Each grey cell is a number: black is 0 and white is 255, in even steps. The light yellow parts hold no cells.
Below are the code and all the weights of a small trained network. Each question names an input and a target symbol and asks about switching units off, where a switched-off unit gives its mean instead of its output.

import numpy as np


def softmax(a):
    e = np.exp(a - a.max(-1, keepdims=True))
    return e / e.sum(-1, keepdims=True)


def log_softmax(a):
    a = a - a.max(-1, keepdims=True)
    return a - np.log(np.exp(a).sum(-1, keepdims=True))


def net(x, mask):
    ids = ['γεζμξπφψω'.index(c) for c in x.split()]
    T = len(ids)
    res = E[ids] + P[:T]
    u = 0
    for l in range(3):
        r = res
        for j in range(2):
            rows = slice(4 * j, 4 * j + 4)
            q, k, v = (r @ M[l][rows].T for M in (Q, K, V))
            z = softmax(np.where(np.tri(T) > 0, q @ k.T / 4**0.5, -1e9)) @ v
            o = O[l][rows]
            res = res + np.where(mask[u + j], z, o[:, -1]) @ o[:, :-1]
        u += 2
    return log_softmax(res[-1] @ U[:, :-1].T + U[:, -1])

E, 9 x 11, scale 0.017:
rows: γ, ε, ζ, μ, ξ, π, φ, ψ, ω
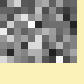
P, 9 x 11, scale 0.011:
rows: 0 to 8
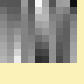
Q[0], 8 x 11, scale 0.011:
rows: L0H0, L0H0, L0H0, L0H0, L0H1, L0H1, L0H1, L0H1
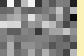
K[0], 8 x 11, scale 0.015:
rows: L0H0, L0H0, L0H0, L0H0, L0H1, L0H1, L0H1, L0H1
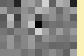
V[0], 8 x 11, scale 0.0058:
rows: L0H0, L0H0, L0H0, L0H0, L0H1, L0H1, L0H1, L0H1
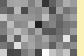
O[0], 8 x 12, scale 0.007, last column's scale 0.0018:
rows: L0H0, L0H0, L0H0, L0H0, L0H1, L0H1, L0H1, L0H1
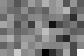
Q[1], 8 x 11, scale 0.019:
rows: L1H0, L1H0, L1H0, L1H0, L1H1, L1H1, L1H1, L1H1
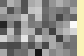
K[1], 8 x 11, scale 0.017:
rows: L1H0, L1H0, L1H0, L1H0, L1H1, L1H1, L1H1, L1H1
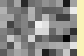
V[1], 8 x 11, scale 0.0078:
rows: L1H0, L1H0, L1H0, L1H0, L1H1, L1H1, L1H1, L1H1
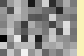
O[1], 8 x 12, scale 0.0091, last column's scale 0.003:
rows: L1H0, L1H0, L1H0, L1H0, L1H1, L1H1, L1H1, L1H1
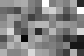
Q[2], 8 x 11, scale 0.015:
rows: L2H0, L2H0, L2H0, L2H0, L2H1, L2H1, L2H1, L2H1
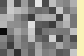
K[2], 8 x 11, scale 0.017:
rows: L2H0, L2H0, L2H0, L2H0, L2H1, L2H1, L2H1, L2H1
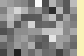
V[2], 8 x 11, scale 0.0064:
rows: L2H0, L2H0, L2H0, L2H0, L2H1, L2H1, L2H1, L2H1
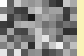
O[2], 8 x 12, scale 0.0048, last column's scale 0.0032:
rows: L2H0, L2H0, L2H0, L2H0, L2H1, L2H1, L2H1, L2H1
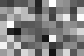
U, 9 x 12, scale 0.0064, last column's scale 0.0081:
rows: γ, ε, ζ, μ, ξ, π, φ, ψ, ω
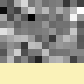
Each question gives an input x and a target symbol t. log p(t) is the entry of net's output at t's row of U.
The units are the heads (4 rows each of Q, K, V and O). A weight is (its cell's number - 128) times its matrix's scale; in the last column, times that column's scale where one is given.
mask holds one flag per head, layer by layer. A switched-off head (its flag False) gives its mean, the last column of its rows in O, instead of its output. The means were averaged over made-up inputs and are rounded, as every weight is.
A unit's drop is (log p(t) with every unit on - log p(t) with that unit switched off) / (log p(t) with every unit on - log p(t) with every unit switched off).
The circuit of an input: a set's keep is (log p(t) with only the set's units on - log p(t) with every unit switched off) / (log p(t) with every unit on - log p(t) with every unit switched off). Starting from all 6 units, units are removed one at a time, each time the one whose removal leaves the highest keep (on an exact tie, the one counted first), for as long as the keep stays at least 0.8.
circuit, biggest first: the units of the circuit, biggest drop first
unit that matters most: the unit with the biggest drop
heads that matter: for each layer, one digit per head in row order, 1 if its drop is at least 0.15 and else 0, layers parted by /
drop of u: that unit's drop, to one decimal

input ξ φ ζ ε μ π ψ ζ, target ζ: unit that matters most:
L0H0
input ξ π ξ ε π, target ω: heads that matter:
11 / 01 / 00
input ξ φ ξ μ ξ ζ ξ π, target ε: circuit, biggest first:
L0H0; L2H0; L1H0
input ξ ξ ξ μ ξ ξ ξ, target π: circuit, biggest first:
L0H1; L2H1
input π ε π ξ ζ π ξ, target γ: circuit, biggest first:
L0H1; L1H1; L1H0
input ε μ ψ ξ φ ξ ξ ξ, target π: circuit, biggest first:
L2H1; L0H1
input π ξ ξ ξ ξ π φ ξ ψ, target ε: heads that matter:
01 / 10 / 00
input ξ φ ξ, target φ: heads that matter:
10 / 11 / 00
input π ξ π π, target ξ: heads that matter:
00 / 01 / 01
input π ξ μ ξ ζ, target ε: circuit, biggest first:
L0H0; L2H0; L2H1
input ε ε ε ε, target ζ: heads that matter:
00 / 00 / 00
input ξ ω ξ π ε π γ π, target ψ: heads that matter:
00 / 01 / 00
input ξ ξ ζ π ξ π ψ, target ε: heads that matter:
00 / 10 / 00
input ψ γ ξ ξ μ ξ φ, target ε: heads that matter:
10 / 10 / 01
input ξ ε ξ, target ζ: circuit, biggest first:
L1H1
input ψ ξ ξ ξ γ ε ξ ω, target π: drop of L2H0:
-0.1
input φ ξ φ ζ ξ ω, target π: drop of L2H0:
-0.2
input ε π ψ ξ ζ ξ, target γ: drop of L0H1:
0.2
